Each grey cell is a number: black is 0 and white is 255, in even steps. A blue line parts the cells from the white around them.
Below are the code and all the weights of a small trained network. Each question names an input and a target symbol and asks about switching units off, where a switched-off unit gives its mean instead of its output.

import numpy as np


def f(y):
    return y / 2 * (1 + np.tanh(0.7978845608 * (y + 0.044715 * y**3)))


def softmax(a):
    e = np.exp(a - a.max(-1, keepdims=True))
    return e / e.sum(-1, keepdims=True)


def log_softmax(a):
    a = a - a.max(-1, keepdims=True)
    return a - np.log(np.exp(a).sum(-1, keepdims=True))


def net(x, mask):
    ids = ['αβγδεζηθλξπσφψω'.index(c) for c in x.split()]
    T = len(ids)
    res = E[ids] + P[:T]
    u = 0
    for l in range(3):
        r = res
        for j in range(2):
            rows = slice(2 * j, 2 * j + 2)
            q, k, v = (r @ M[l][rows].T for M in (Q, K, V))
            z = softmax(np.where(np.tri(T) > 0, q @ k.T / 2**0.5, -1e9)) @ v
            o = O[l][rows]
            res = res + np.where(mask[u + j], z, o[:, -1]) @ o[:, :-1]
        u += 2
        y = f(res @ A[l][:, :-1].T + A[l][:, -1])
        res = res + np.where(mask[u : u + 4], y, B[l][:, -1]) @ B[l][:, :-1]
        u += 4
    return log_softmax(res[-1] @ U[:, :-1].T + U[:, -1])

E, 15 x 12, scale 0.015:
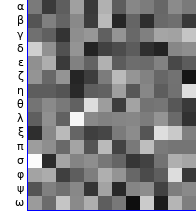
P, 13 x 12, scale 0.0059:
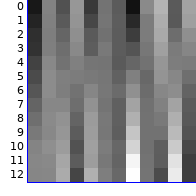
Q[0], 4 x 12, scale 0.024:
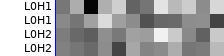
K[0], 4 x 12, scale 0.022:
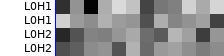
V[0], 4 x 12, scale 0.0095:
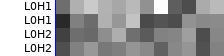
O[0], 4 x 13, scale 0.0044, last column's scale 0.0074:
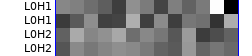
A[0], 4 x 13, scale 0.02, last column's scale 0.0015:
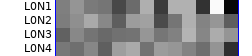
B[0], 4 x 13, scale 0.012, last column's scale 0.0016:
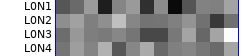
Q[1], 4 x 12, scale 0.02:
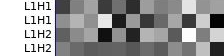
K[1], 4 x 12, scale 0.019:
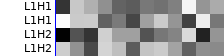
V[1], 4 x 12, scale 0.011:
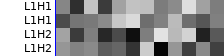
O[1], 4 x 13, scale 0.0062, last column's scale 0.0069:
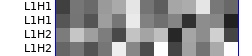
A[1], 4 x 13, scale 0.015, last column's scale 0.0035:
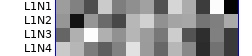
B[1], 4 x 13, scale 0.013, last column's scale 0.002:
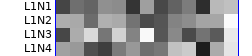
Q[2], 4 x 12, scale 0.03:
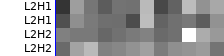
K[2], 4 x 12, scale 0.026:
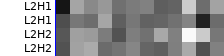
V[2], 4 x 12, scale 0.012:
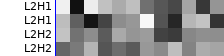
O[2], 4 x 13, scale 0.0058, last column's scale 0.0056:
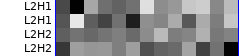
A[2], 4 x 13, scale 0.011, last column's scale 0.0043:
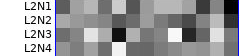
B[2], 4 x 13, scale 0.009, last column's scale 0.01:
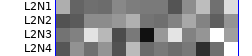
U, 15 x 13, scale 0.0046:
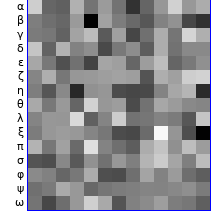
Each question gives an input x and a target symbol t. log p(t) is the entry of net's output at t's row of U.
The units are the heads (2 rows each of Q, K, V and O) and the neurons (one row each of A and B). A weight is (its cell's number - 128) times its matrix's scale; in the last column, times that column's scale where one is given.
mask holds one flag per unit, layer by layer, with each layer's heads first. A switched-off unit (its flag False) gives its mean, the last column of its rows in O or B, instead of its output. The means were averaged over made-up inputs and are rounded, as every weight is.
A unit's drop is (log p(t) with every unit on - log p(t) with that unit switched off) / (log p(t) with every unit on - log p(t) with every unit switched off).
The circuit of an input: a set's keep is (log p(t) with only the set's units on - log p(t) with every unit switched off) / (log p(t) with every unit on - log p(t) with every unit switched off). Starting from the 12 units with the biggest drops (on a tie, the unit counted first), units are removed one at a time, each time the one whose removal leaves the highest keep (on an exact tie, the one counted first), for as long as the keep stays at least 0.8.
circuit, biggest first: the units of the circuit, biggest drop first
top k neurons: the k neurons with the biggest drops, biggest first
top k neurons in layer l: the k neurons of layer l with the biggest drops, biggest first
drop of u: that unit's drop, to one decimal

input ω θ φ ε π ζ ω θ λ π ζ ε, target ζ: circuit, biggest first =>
L1H2
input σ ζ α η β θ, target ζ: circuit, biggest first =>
L1H2, L0H1
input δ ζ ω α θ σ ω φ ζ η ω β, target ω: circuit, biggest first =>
L1H2, L2H1
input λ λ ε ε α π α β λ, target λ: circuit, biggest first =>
L1H2, L1N3
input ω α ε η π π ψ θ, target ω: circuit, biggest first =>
L1H2, L2N4
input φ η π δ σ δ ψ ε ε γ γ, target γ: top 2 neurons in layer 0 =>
L0N1, L0N3
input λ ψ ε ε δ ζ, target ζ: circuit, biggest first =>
L0H1, L1H2, L0N3
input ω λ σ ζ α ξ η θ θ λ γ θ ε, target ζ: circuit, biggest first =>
L1H2, L0H1
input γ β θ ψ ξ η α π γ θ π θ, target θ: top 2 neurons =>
L1N3, L2N1
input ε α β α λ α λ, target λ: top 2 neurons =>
L1N3, L1N4
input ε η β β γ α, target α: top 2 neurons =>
L1N2, L0N3
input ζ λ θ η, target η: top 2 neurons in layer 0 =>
L0N1, L0N3
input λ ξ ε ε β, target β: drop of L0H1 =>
0.4
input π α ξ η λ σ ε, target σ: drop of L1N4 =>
0.0
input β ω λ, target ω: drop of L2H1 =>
0.2
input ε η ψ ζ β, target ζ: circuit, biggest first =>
L1H2
